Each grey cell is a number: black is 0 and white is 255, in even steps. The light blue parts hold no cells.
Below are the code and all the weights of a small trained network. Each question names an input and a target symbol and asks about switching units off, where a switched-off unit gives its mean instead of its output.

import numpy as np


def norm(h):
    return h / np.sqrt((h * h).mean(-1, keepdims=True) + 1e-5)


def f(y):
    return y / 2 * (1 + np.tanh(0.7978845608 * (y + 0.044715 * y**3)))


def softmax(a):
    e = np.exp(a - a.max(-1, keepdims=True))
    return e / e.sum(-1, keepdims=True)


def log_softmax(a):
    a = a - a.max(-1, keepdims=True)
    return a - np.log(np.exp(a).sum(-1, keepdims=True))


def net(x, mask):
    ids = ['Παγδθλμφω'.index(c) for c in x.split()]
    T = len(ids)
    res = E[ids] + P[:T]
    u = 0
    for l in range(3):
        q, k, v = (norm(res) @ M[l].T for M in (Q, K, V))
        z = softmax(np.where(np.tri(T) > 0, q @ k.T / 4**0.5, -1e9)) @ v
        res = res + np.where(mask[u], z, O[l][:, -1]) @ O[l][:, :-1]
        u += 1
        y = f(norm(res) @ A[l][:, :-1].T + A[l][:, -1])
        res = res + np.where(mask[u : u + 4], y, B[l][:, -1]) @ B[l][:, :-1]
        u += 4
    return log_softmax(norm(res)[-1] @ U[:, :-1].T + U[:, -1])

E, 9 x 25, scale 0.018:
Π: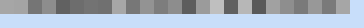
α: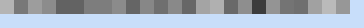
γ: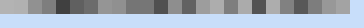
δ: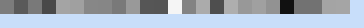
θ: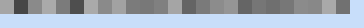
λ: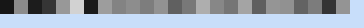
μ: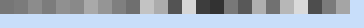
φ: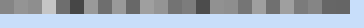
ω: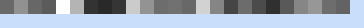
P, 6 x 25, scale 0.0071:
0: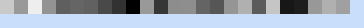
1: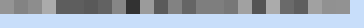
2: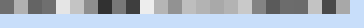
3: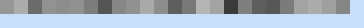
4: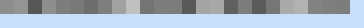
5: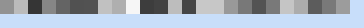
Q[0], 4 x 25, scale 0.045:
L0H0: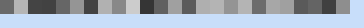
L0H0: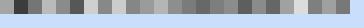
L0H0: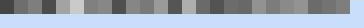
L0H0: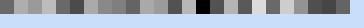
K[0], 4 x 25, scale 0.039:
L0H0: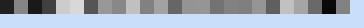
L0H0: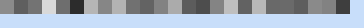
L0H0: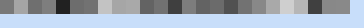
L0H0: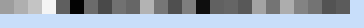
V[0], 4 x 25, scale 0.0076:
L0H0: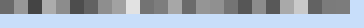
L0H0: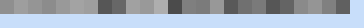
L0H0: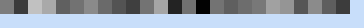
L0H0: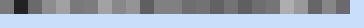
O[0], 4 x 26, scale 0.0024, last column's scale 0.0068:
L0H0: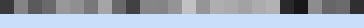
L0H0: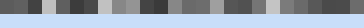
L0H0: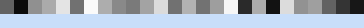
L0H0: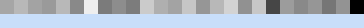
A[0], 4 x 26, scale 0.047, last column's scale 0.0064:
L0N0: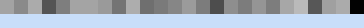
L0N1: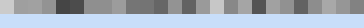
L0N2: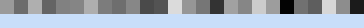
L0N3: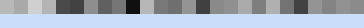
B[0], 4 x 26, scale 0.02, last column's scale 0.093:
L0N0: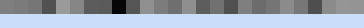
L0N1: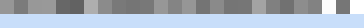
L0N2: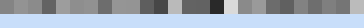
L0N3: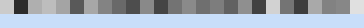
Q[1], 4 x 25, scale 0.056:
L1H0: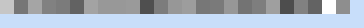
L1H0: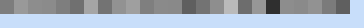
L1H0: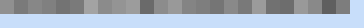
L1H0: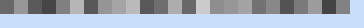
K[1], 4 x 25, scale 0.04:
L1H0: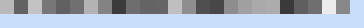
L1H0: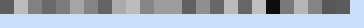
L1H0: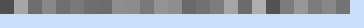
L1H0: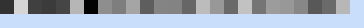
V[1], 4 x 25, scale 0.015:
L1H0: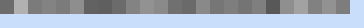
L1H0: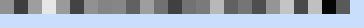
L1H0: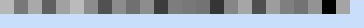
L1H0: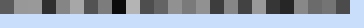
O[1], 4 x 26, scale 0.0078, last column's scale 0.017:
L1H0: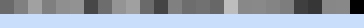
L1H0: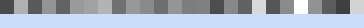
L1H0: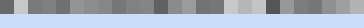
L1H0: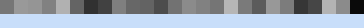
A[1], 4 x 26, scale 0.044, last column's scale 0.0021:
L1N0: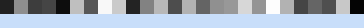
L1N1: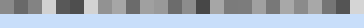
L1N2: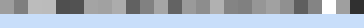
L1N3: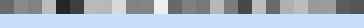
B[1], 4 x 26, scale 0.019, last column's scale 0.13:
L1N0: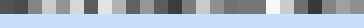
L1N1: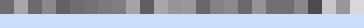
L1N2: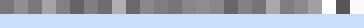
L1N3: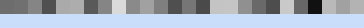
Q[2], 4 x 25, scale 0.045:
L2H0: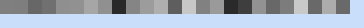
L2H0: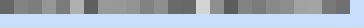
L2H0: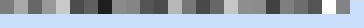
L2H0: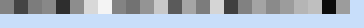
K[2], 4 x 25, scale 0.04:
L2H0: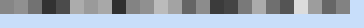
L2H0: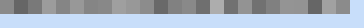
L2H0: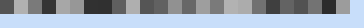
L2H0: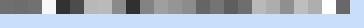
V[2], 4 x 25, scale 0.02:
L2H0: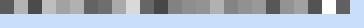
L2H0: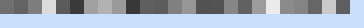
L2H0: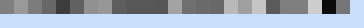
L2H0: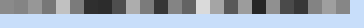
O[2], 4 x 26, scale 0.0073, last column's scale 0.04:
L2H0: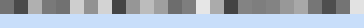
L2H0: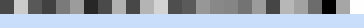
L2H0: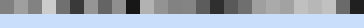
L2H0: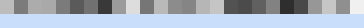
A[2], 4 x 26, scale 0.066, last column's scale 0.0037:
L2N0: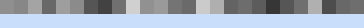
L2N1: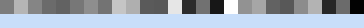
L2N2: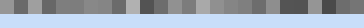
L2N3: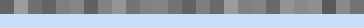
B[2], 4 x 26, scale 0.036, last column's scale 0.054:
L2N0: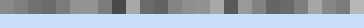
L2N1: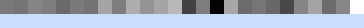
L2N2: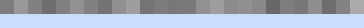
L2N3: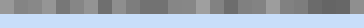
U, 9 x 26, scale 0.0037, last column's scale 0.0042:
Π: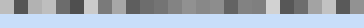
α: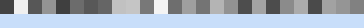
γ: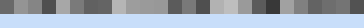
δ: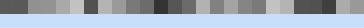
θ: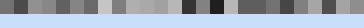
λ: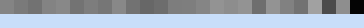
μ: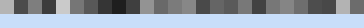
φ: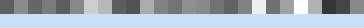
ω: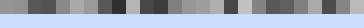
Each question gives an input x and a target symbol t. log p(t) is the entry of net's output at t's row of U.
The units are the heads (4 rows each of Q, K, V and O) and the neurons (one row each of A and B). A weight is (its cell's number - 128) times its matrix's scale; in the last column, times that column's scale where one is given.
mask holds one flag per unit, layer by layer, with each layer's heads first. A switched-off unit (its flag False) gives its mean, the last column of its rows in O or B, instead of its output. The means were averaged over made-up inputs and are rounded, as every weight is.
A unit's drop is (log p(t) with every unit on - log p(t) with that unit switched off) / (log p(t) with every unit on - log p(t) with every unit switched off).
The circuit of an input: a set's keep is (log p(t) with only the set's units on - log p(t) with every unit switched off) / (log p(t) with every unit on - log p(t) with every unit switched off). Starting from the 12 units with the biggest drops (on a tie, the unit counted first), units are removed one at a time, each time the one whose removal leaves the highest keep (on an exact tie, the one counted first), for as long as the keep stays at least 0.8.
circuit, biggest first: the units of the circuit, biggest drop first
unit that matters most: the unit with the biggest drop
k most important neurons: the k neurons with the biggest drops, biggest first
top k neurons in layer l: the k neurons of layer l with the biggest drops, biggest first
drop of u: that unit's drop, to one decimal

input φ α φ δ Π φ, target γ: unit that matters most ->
L0N2
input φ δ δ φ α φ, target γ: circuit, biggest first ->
(L0N2; L1N3; L0H0; L0N3)
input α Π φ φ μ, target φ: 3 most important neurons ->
(L0N0; L0N1; L0N2)
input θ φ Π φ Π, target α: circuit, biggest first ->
(L0N3; L2H0)
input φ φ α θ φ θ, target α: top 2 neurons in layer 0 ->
(L0N1; L0N3)
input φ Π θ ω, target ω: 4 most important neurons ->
(L0N1; L0N3; L0N0; L2N0)
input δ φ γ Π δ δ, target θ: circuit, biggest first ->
(L0N2; L2N1)
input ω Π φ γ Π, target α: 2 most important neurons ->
(L1N3; L0N3)
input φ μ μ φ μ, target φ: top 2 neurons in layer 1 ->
(L1N3; L1N1)
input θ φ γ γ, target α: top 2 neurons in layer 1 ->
(L1N3; L1N1)
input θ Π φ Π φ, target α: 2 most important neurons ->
(L0N2; L1N1)
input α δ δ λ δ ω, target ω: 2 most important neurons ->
(L0N1; L1N1)
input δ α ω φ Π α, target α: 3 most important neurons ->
(L0N3; L1N3; L0N2)
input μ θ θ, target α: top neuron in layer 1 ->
(L1N1)
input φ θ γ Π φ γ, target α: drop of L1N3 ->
0.3
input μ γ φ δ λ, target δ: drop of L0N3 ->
1.4
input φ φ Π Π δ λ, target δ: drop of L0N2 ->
0.9
